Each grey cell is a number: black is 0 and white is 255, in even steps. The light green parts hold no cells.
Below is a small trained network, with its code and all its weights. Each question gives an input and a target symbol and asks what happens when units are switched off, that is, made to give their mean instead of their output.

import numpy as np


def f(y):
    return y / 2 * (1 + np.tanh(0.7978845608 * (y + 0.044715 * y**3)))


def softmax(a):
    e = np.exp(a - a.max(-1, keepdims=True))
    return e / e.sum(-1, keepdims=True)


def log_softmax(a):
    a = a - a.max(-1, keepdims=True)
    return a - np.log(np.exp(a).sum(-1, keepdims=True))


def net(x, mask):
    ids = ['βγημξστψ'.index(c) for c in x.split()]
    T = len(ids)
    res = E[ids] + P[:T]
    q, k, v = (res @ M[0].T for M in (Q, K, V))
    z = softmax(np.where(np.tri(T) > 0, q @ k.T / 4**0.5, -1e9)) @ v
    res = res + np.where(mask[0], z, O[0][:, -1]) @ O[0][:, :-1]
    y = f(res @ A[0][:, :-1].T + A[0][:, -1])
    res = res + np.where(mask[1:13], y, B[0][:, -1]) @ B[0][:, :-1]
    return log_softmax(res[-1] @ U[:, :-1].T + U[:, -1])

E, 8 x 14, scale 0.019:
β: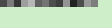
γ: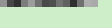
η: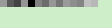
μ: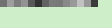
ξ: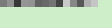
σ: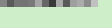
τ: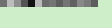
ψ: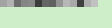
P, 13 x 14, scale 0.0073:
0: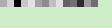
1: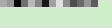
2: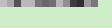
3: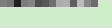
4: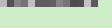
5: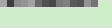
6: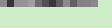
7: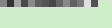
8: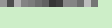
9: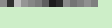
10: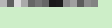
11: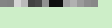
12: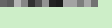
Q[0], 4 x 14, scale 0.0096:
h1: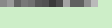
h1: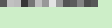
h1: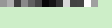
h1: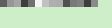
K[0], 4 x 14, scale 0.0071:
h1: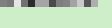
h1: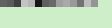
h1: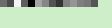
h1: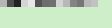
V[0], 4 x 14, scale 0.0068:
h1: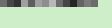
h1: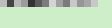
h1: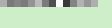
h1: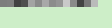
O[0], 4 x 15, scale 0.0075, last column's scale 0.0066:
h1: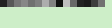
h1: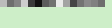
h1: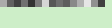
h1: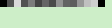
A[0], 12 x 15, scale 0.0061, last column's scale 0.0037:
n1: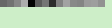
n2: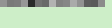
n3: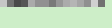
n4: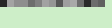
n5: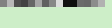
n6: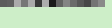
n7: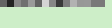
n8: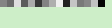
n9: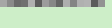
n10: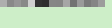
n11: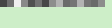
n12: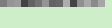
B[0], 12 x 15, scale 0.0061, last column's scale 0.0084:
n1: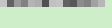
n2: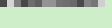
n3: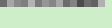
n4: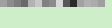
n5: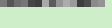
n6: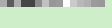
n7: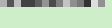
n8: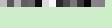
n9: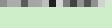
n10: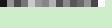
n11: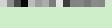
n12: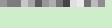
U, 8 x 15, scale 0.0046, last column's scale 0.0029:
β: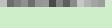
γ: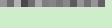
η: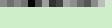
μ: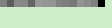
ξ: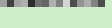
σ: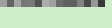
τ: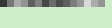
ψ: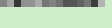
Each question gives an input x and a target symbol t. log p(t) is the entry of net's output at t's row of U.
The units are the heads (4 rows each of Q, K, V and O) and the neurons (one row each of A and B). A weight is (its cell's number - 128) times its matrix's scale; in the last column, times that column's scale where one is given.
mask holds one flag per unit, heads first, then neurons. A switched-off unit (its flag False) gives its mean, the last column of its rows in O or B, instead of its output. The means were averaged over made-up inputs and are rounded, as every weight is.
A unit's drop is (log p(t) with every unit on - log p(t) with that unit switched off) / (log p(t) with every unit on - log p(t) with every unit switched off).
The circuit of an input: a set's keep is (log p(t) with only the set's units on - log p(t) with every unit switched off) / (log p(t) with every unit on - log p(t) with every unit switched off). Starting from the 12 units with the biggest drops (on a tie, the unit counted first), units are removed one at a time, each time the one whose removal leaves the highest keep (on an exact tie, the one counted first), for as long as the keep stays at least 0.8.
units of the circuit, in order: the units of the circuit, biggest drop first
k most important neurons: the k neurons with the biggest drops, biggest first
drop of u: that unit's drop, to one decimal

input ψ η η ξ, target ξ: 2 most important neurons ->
(n1 n6)
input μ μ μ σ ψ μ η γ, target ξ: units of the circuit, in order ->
(h1 n6)
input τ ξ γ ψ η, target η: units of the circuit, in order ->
(h1 n7)
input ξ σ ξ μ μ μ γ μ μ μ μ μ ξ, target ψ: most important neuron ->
(n10)
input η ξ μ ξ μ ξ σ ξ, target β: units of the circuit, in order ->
(h1 n12)
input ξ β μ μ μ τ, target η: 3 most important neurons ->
(n5 n10 n1)
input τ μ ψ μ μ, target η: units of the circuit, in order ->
(h1 n7)
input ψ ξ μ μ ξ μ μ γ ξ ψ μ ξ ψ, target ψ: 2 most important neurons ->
(n10 n3)
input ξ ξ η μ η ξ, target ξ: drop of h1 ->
1.1
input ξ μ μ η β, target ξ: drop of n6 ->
0.3
